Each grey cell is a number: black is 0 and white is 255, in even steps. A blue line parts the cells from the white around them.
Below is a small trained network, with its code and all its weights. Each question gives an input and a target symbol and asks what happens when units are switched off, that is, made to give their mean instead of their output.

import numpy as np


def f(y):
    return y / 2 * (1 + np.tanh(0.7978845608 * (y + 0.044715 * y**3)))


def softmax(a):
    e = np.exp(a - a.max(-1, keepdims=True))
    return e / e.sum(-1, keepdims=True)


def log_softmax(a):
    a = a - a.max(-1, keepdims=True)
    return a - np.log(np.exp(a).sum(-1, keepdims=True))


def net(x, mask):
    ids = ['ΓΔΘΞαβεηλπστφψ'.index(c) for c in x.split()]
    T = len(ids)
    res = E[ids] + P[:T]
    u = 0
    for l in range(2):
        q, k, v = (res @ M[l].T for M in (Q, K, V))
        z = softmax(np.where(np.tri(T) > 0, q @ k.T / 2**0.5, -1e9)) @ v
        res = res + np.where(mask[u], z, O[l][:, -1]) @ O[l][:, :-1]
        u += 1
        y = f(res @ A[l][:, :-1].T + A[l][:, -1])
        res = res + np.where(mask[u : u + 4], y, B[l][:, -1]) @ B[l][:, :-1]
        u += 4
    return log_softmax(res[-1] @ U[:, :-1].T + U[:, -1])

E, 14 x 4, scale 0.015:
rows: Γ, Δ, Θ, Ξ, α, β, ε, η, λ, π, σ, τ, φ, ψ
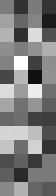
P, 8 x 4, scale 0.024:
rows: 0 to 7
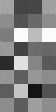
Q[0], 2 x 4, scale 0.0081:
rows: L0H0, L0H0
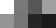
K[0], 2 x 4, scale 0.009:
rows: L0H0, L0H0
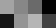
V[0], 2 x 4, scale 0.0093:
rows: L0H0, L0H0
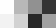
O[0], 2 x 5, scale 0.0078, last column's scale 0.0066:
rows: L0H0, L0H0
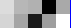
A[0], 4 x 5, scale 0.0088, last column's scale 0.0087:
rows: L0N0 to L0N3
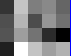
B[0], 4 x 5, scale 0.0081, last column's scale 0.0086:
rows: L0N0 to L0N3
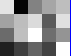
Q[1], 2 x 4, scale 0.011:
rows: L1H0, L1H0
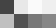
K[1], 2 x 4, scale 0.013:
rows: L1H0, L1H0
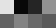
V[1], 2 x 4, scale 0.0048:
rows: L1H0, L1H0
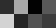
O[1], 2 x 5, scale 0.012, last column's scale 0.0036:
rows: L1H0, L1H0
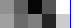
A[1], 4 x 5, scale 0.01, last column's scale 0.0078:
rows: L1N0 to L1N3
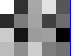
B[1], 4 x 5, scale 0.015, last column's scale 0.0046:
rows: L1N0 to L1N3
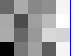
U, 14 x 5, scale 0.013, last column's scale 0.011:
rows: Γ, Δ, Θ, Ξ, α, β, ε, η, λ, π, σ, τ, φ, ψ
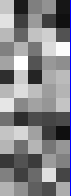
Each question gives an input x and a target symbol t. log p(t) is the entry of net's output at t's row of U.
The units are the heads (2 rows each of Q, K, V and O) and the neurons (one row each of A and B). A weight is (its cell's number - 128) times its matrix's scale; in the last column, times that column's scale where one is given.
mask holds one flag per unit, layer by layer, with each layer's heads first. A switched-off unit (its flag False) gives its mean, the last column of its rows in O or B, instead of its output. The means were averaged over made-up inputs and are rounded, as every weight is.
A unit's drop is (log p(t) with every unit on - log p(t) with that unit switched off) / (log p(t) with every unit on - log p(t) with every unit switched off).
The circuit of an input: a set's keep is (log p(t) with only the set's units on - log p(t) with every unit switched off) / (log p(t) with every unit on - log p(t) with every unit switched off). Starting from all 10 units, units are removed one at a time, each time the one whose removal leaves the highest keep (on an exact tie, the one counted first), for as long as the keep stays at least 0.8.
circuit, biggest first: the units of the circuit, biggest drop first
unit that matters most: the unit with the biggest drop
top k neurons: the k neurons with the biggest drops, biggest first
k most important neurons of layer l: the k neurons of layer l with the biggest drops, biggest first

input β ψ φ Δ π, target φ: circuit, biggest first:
L0N3, L1N1
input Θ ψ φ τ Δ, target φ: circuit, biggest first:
L1N1, L0H0
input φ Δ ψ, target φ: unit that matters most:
L0N3
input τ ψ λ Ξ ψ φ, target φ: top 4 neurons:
L1N2, L0N1, L1N3, L0N2
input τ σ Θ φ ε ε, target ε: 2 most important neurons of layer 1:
L1N0, L1N1
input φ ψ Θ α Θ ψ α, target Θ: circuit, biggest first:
L0H0, L1N1, L0N2
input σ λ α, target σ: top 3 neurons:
L0N3, L0N1, L1N1
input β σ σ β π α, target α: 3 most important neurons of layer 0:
L0N3, L0N1, L0N2
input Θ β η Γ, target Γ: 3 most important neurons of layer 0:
L0N3, L0N0, L0N1
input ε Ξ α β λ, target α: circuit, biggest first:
L0H0, L0N1
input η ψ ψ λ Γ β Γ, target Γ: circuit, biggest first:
L0H0, L1N1
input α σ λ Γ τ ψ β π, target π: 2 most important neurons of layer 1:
L1N1, L1N2
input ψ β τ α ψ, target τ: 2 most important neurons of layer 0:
L0N3, L0N0
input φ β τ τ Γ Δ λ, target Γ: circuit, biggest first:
L0H0, L1N1, L0N2
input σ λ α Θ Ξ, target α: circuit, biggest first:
L0H0
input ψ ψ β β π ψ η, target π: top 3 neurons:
L0N0, L0N2, L0N3
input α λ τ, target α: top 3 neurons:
L0N1, L1N3, L1N1
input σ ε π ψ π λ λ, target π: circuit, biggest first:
L0H0, L0N2
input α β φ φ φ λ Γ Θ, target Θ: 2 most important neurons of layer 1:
L1N2, L1N0
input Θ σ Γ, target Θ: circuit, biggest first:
L1N1, L0N3, L1H0
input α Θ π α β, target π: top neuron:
L0N1
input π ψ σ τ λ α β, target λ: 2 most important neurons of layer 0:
L0N0, L0N3
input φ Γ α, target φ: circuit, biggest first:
L0N3, L0H0, L1N1
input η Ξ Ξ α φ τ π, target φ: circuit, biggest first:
L0H0, L1N1
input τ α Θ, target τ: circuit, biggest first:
L0N3, L0H0
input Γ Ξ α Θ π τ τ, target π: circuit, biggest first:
L0H0, L0N2
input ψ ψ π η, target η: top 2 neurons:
L0N3, L0N1
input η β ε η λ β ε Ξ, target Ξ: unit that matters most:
L0N1
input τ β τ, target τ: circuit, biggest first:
L0N3, L0N0
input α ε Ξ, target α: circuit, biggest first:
L0H0, L1H0
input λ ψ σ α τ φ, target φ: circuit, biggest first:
L1N2, L1H0
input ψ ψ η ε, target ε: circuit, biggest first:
L1N0, L1H0
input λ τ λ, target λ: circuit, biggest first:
L0N3, L1H0
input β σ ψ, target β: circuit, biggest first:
L0N3
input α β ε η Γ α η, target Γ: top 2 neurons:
L1N1, L0N3
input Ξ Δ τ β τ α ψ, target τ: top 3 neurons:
L0N0, L0N3, L1N2
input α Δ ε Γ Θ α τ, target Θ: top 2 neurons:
L1N1, L0N2
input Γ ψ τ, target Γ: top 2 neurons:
L0N3, L1N1
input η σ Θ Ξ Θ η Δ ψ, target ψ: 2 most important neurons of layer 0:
L0N1, L0N0
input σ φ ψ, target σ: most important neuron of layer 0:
L0N3
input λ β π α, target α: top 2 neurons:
L0N3, L1N3
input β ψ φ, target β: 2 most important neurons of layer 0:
L0N1, L0N3
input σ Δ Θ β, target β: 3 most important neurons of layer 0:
L0N0, L0N3, L0N1
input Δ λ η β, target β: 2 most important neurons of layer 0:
L0N0, L0N3
